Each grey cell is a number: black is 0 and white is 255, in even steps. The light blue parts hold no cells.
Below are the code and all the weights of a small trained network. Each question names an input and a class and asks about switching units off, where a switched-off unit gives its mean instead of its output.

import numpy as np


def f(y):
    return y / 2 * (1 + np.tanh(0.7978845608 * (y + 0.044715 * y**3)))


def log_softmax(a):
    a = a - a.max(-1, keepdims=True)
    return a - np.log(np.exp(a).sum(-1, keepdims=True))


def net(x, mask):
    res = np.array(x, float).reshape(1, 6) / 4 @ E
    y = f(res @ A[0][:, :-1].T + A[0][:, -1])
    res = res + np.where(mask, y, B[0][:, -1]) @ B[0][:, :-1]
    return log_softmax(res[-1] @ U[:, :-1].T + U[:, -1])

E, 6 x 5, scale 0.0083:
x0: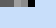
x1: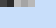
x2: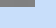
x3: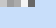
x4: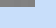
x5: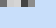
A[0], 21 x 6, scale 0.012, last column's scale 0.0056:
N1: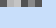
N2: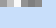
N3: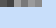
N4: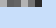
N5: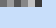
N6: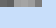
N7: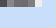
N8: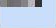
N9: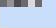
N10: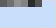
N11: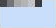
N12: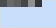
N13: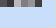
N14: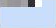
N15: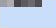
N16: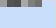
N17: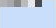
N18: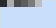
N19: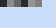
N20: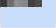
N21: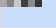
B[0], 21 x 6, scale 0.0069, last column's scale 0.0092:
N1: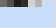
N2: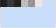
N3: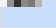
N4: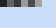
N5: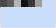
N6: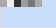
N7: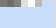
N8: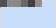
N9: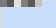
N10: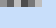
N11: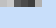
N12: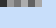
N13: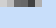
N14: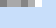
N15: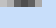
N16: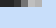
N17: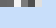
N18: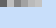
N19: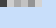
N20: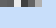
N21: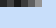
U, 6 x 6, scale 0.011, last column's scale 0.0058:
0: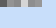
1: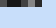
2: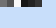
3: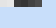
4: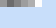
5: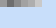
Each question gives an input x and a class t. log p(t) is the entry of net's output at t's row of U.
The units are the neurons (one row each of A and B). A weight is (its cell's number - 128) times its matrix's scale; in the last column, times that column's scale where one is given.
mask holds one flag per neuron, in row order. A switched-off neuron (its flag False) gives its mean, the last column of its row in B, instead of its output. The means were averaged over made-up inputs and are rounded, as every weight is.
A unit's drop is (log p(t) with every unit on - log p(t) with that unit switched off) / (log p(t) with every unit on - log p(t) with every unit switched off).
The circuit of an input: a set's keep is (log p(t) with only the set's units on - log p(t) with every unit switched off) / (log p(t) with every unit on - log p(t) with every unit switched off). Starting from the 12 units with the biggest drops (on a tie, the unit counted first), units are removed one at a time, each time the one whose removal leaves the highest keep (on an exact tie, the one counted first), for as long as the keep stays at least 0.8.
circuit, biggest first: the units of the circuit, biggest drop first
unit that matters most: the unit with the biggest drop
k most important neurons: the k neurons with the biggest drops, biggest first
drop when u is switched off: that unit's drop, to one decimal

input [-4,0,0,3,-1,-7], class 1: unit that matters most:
N16
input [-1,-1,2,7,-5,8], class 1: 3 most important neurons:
[N2 N1 N21]
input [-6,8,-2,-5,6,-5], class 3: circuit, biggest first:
[N11 N3 N13]
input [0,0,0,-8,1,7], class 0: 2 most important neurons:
[N19 N18]
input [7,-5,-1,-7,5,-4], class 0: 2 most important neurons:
[N7 N18]
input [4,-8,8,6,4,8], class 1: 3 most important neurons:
[N2 N1 N21]
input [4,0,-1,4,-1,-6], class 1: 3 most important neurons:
[N16 N4 N19]
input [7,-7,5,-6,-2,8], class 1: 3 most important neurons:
[N1 N21 N17]
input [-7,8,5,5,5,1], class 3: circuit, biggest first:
[N11 N6]
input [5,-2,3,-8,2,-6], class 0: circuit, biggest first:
[N19 N18]
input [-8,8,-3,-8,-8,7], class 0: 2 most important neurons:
[N19 N7]
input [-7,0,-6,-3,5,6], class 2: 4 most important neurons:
[N9 N5 N17 N16]
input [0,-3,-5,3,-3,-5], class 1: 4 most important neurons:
[N16 N19 N4 N18]
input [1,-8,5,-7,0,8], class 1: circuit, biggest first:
[N1]
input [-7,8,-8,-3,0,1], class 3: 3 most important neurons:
[N3 N11 N6]
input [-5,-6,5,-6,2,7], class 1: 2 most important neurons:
[N1 N21]
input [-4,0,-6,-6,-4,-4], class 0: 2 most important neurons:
[N19 N12]
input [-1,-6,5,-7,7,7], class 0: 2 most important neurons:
[N19 N18]
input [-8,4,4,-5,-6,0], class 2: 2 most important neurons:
[N5 N9]
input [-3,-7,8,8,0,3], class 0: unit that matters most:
N2
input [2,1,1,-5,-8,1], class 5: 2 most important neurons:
[N2 N4]
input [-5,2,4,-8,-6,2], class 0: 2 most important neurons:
[N19 N12]
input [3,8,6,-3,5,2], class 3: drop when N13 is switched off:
0.1
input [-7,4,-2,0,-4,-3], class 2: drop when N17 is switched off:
0.1
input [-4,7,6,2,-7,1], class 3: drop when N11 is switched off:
0.2
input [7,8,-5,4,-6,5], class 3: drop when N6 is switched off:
0.3
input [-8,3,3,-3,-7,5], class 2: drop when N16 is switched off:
0.0
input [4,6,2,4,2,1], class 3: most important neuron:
[N13]
